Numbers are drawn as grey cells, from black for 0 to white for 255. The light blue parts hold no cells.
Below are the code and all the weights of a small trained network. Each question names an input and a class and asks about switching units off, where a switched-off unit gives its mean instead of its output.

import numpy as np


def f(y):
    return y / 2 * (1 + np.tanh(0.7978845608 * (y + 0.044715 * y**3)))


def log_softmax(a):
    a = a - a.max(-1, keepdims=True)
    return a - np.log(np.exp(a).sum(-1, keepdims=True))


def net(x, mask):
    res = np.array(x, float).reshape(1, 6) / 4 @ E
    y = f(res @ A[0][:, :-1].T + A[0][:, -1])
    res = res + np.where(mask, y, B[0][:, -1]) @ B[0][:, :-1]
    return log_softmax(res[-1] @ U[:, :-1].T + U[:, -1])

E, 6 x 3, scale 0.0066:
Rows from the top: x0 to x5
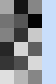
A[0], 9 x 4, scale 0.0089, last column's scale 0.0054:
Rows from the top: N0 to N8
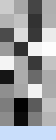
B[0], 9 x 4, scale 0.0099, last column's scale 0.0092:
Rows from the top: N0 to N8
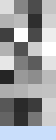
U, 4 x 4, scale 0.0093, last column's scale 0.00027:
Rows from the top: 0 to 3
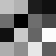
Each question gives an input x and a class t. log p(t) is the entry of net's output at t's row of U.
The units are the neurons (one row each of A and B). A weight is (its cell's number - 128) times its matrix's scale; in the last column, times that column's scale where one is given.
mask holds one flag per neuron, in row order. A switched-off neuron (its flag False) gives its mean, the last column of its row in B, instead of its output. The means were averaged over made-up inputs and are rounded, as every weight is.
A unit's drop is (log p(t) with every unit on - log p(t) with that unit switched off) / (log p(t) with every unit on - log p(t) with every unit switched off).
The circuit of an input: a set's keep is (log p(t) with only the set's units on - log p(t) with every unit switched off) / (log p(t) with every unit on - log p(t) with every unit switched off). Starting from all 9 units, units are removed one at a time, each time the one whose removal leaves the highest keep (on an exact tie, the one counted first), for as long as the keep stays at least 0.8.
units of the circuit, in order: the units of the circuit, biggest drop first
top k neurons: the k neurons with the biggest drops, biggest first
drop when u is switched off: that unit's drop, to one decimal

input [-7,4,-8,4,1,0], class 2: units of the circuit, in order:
(N5)
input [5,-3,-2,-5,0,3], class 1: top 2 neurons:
(N2 N8)
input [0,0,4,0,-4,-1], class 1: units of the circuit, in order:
(N2 N1)
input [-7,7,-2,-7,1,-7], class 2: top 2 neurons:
(N3 N4)
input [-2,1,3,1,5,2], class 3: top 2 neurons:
(N7 N2)
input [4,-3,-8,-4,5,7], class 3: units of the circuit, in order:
(N2 N7)
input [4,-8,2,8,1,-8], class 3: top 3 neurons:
(N2 N3 N6)
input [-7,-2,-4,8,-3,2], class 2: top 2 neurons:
(N5 N2)
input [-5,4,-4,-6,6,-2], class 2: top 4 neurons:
(N4 N3 N0 N8)
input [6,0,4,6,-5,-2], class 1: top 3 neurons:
(N2 N1 N6)
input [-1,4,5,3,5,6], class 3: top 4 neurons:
(N7 N2 N8 N1)
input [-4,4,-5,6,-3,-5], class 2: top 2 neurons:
(N5 N2)
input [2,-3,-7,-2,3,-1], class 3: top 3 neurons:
(N2 N7 N1)
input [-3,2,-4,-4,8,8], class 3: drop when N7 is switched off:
0.2
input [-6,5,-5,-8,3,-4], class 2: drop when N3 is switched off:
0.4
